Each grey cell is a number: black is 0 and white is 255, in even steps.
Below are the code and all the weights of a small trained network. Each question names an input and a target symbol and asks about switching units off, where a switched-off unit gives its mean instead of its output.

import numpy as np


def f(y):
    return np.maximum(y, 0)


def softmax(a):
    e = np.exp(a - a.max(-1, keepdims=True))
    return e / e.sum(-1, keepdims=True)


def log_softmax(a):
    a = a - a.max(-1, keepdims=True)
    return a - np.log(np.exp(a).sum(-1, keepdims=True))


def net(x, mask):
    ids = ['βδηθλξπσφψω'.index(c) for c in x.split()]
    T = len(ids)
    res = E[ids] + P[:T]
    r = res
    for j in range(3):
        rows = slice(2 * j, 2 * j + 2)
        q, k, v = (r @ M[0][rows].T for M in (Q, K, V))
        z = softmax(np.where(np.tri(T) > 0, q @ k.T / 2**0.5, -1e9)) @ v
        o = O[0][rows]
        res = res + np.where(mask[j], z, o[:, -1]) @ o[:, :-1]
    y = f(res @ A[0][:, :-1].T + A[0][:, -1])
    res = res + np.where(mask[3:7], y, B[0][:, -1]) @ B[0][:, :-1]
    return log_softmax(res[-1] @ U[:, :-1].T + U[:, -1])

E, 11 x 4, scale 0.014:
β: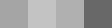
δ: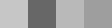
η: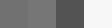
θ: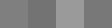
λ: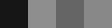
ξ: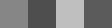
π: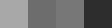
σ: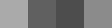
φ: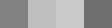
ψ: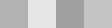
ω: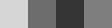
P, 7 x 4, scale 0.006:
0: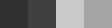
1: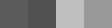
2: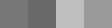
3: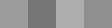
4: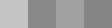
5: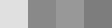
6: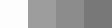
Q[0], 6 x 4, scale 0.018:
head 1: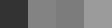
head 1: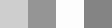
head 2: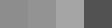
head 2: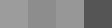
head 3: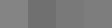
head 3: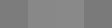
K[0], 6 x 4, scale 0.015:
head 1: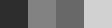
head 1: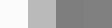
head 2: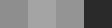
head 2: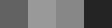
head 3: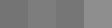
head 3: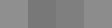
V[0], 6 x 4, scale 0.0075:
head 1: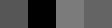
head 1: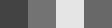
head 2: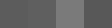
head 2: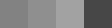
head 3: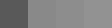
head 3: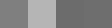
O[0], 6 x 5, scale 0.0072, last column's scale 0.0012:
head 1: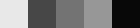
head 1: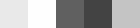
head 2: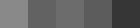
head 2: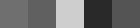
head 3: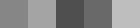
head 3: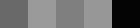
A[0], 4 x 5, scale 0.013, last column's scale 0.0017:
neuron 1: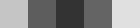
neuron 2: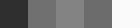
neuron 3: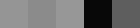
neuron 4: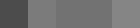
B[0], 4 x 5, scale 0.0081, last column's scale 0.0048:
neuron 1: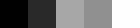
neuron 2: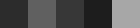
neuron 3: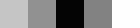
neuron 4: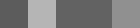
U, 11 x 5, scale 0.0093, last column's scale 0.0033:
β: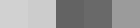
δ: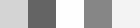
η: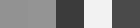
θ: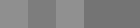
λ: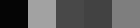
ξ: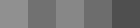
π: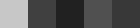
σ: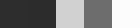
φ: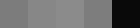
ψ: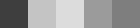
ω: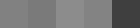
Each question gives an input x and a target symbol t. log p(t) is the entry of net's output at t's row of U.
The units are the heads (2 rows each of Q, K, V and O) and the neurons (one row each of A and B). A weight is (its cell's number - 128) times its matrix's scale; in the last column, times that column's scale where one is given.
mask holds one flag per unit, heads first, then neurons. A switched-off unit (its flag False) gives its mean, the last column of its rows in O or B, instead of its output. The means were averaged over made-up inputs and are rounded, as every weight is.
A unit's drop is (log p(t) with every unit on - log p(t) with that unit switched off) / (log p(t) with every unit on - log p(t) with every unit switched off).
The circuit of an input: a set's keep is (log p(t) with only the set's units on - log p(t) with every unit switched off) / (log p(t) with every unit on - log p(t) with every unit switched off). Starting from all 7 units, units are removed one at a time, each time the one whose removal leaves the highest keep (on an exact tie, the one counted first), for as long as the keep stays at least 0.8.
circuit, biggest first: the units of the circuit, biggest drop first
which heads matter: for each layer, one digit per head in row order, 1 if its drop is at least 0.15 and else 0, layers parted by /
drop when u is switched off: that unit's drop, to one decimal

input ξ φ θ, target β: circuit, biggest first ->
[head 1; neuron 1]
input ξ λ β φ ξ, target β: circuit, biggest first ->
[neuron 3; head 1; neuron 1]
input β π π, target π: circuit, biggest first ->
[neuron 3; head 2]
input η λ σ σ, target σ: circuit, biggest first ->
[neuron 1; neuron 3]
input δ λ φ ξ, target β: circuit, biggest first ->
[head 1; neuron 3]
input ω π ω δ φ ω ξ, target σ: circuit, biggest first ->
[head 1]
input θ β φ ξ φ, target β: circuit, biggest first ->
[neuron 3; head 1; neuron 1]
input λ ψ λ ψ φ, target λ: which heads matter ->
100
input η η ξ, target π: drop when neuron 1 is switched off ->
0.0
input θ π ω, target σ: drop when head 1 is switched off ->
0.1
